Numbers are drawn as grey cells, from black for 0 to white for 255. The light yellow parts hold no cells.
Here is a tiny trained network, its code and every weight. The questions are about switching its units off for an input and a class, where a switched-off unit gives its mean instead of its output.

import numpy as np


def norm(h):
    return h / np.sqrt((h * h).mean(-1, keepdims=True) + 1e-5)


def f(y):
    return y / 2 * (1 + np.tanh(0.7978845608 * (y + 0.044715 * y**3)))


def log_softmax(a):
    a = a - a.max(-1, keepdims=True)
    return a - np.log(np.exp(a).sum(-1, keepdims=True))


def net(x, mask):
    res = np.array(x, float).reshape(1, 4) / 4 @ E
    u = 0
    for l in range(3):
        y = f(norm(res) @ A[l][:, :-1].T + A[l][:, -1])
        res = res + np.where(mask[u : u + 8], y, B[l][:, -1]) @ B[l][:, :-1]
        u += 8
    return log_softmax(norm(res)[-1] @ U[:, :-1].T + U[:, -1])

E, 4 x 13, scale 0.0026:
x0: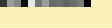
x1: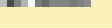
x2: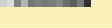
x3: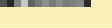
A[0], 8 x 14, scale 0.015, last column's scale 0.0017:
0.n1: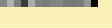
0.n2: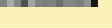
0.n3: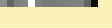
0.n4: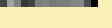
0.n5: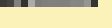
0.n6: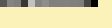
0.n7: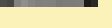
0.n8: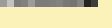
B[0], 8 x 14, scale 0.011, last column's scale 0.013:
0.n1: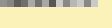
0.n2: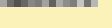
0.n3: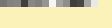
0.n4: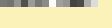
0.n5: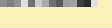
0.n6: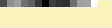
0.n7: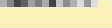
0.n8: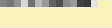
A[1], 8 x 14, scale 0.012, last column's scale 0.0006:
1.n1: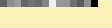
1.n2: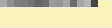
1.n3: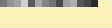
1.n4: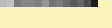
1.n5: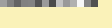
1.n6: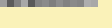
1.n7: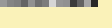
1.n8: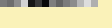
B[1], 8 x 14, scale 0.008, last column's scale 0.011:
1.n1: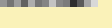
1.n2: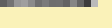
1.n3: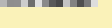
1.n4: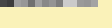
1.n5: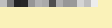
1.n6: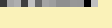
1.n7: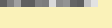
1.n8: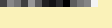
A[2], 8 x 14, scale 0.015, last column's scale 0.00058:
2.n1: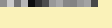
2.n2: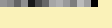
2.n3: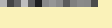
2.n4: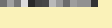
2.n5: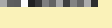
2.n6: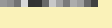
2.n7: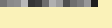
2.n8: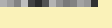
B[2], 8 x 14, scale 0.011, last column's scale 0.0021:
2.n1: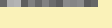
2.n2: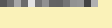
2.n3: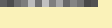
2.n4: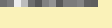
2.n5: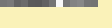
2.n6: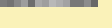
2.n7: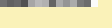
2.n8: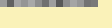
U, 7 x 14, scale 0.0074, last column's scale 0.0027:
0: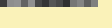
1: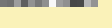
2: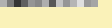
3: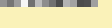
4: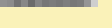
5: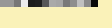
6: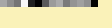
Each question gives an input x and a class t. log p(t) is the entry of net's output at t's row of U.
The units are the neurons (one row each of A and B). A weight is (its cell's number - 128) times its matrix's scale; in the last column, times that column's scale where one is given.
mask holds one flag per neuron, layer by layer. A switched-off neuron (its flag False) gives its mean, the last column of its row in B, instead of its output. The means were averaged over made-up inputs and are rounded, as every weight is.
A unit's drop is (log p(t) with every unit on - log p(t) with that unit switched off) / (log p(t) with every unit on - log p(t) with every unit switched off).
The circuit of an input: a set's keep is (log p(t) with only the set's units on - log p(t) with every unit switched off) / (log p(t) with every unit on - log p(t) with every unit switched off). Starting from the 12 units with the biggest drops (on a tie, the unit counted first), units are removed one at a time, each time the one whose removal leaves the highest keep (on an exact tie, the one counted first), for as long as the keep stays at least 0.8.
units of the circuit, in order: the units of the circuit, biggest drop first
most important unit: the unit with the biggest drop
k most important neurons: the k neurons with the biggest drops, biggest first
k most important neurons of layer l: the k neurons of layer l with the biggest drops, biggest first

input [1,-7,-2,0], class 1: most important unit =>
0.n4
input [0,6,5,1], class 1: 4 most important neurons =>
[0.n3 0.n5 1.n1 1.n7]
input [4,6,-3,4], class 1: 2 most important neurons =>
[0.n3 0.n5]
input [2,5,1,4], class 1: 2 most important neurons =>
[0.n3 0.n1]
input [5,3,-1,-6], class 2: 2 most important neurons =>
[0.n1 0.n2]
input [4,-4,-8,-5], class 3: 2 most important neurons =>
[0.n5 0.n7]
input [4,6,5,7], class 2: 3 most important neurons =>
[0.n7 0.n4 0.n5]
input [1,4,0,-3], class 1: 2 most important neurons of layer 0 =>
[0.n3 0.n7]
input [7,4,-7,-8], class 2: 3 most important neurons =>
[0.n1 0.n2 0.n8]
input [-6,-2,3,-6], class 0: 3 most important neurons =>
[0.n5 0.n8 0.n7]
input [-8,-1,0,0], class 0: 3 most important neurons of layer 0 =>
[0.n5 0.n3 0.n8]
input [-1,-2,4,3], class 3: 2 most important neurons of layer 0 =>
[0.n8 0.n1]
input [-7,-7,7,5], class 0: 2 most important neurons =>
[0.n5 0.n8]
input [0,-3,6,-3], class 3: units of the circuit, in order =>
[0.n8]
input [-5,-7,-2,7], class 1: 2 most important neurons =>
[0.n6 0.n1]
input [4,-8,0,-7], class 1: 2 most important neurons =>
[0.n4 0.n7]
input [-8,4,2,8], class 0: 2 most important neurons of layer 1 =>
[1.n8 1.n6]
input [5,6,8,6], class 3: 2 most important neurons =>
[0.n8 0.n4]
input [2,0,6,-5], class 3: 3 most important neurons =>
[0.n8 0.n7 1.n3]
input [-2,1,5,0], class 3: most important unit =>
0.n6
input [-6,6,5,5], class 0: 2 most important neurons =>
[0.n5 0.n8]
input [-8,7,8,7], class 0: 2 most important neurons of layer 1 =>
[1.n8 1.n6]
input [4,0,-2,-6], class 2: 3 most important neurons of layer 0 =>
[0.n1 0.n2 0.n5]
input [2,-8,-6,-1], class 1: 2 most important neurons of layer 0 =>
[0.n4 0.n8]
